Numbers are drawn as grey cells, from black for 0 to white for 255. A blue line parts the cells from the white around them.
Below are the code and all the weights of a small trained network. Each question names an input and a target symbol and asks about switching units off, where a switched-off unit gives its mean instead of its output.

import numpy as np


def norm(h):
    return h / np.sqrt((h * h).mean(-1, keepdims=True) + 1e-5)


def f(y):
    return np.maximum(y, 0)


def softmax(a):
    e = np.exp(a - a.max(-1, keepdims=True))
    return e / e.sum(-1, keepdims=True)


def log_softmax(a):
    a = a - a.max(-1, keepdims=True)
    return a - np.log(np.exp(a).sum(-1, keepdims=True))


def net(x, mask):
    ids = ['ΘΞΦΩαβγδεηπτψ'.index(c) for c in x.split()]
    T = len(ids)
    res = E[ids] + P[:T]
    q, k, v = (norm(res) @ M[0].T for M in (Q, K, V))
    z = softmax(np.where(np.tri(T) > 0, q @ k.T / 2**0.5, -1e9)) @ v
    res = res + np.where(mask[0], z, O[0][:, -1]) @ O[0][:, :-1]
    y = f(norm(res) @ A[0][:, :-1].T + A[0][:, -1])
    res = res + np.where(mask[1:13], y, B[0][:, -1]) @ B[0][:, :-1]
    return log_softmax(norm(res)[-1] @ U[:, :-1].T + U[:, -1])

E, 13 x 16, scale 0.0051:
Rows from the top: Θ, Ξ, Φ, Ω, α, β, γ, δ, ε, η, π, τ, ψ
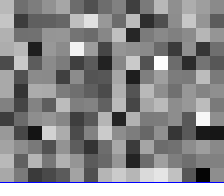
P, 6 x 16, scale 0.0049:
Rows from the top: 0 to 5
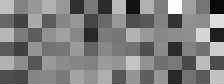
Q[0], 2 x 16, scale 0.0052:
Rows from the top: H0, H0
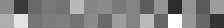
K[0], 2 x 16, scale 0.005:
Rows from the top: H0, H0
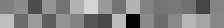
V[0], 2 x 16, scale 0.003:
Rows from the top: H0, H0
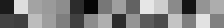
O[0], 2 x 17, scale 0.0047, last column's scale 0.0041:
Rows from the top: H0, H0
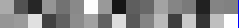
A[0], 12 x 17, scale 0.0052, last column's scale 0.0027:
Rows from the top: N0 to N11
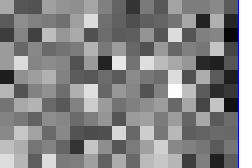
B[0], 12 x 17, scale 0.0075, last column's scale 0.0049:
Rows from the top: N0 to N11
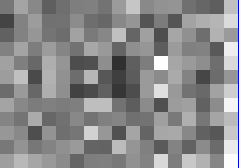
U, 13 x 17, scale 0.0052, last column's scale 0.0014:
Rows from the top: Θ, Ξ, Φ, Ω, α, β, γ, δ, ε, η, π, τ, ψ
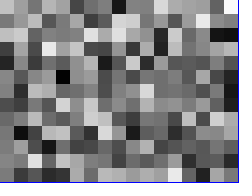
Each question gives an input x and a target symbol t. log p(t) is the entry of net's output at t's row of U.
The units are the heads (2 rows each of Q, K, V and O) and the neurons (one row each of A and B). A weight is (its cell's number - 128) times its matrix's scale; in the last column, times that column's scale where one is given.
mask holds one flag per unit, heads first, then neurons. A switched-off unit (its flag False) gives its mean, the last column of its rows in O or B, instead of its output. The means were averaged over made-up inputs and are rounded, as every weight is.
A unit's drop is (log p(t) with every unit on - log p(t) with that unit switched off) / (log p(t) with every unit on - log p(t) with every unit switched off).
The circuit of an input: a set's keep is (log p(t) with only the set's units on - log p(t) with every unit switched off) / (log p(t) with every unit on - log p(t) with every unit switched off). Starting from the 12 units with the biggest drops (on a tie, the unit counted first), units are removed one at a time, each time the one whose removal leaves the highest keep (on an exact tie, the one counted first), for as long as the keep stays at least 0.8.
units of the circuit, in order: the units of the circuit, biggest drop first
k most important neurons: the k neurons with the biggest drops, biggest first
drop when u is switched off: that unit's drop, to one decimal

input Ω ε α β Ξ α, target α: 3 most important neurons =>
[N4, N11, N6]
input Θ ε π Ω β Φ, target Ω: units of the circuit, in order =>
[H0, N2]
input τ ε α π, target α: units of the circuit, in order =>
[H0, N0, N1, N11]
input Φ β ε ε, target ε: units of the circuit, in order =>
[H0, N7]
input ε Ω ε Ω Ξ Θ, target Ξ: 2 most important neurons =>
[N4, N6]
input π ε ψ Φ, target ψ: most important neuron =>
[N0]
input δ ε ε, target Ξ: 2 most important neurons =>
[N10, N4]
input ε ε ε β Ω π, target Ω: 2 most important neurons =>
[N5, N2]
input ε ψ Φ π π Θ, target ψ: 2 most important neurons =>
[N0, N2]
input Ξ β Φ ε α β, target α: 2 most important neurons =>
[N0, N1]
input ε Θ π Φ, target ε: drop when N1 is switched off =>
0.2
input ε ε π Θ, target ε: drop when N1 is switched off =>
0.1
